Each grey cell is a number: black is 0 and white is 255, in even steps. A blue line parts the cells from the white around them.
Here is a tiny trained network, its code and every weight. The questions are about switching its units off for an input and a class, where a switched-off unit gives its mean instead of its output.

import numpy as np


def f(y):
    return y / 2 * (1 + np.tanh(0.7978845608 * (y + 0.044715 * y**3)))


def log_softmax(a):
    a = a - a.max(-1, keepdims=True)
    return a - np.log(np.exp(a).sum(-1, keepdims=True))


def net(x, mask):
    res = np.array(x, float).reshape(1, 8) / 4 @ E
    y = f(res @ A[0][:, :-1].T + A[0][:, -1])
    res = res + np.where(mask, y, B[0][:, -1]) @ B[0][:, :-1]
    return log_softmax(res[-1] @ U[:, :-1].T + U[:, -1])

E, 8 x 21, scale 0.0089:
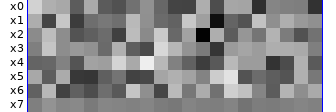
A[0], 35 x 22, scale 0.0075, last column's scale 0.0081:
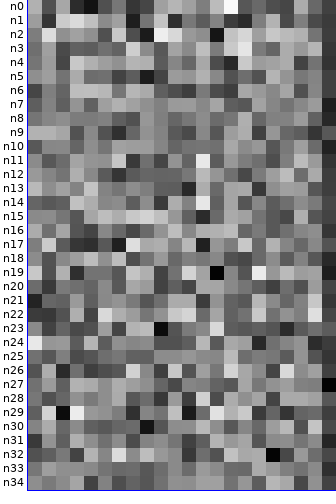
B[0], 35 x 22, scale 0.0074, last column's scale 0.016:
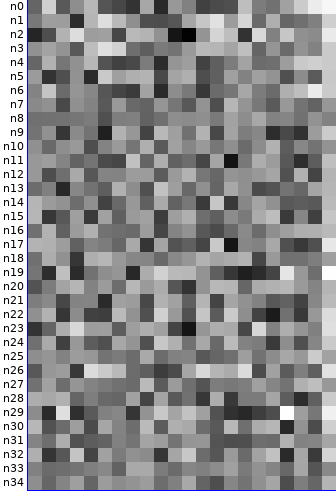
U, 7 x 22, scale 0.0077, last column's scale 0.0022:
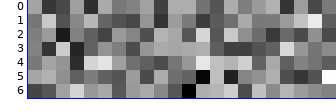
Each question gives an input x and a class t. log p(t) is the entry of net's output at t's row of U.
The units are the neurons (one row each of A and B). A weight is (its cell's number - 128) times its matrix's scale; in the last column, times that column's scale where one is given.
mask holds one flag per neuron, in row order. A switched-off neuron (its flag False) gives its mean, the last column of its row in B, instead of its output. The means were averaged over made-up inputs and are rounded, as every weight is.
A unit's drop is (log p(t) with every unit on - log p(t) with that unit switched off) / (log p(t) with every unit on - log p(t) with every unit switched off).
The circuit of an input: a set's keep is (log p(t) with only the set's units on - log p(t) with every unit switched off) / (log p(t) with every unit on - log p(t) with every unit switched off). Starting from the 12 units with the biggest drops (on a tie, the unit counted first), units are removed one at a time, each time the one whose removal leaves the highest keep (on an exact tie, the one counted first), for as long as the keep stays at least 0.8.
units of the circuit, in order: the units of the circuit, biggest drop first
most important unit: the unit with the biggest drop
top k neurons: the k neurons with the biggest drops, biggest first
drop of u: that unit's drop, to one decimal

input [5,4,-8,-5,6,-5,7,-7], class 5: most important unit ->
n28
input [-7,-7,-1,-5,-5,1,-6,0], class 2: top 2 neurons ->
n22, n21
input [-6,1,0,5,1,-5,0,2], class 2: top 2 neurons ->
n22, n0
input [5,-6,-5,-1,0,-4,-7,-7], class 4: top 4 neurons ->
n1, n19, n18, n22
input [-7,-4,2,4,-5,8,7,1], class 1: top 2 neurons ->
n0, n16
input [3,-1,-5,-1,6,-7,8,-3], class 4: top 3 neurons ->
n26, n3, n0
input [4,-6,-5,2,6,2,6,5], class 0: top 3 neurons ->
n32, n19, n15
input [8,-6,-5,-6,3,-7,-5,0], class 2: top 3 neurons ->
n24, n13, n9
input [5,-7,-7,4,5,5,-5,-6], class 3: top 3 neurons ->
n29, n17, n31
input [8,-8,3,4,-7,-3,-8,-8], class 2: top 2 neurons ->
n9, n19
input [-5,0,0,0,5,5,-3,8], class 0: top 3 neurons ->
n32, n15, n6
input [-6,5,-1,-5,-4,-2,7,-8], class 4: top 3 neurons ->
n26, n3, n9
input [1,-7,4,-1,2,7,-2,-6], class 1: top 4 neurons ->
n0, n19, n16, n25
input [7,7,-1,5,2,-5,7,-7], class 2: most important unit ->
n24
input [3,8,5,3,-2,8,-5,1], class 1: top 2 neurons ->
n0, n29
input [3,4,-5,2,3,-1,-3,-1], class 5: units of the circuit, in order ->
n11, n28
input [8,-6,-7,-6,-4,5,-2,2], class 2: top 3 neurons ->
n24, n13, n9
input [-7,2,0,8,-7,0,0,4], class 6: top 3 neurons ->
n2, n32, n15
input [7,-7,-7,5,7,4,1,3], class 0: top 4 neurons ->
n32, n15, n19, n22
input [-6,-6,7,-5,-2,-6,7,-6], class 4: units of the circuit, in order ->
n26
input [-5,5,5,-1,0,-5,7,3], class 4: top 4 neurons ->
n26, n3, n0, n29
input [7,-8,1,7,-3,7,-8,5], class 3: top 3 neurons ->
n29, n26, n31
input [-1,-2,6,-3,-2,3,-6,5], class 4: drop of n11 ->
0.2
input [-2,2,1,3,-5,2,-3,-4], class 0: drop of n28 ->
0.0
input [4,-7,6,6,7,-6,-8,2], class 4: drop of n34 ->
0.1
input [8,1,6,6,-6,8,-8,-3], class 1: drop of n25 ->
0.1
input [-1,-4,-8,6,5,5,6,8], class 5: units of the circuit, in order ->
n28
